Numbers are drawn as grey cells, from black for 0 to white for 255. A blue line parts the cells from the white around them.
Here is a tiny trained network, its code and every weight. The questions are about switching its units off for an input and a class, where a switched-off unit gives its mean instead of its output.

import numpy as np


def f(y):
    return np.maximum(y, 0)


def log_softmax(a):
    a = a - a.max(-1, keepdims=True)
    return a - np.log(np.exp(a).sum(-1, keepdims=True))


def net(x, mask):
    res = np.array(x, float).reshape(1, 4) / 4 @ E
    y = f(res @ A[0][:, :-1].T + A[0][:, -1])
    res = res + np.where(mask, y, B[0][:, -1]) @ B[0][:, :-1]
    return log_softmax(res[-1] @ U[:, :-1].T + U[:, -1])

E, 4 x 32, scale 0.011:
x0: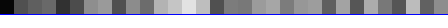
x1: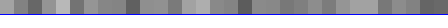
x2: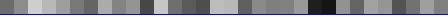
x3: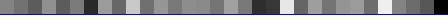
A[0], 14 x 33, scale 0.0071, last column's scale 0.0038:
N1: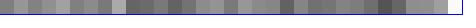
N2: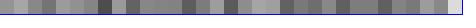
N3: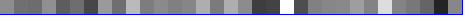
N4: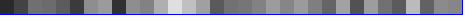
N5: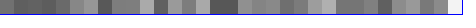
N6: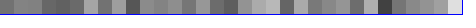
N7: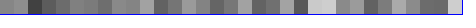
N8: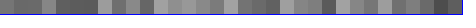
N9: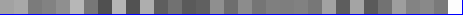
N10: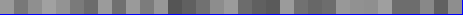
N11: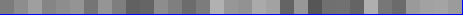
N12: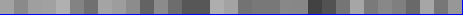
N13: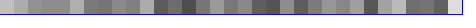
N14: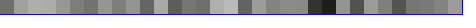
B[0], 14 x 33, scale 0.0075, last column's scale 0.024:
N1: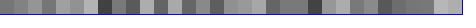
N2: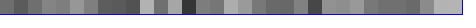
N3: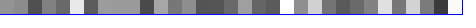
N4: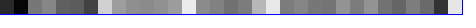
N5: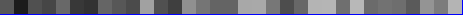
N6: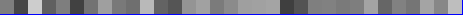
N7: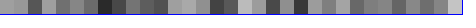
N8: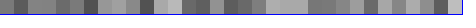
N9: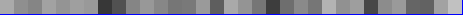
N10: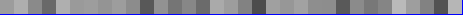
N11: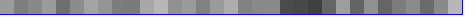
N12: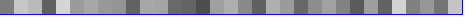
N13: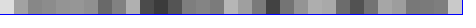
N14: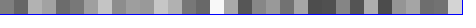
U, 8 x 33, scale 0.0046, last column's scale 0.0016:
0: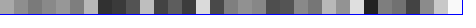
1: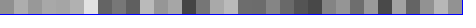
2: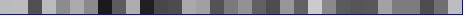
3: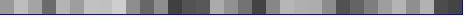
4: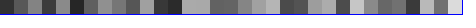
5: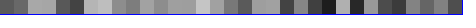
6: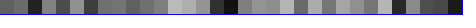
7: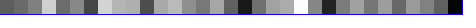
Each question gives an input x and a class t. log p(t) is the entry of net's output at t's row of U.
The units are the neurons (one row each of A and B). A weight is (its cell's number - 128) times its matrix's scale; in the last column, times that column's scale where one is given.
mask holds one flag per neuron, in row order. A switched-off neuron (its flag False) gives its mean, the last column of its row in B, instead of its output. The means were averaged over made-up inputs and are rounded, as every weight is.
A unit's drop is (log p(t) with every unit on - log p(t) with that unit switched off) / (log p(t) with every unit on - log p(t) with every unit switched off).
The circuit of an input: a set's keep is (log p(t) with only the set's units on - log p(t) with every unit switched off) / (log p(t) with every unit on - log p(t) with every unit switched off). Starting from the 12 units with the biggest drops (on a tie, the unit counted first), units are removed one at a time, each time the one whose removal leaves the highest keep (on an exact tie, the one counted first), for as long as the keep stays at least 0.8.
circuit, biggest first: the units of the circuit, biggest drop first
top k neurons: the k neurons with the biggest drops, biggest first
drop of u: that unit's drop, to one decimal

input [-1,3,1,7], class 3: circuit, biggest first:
(N10)
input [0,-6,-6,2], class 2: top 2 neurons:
(N4; N8)
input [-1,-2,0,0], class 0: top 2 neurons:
(N3; N14)
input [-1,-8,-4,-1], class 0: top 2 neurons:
(N3; N4)
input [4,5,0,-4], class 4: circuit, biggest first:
(N14; N6)
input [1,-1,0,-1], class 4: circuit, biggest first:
(N14; N3)
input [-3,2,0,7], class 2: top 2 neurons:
(N14; N7)
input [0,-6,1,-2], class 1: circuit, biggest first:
(N4; N3)
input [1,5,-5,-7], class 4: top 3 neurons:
(N6; N5; N13)
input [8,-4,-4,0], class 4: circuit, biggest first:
(N3; N5)
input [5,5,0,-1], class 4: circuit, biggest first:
(N14; N3)
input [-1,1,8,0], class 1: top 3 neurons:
(N3; N4; N12)
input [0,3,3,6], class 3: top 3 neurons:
(N4; N10; N12)
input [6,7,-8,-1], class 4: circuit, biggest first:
(N5)
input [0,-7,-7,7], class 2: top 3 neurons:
(N4; N13; N7)
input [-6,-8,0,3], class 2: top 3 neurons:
(N14; N13; N9)
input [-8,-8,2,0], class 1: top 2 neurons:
(N3; N9)
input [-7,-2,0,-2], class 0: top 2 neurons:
(N14; N9)
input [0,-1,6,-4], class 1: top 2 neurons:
(N4; N12)
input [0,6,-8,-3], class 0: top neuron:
(N4)
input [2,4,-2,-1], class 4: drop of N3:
0.6
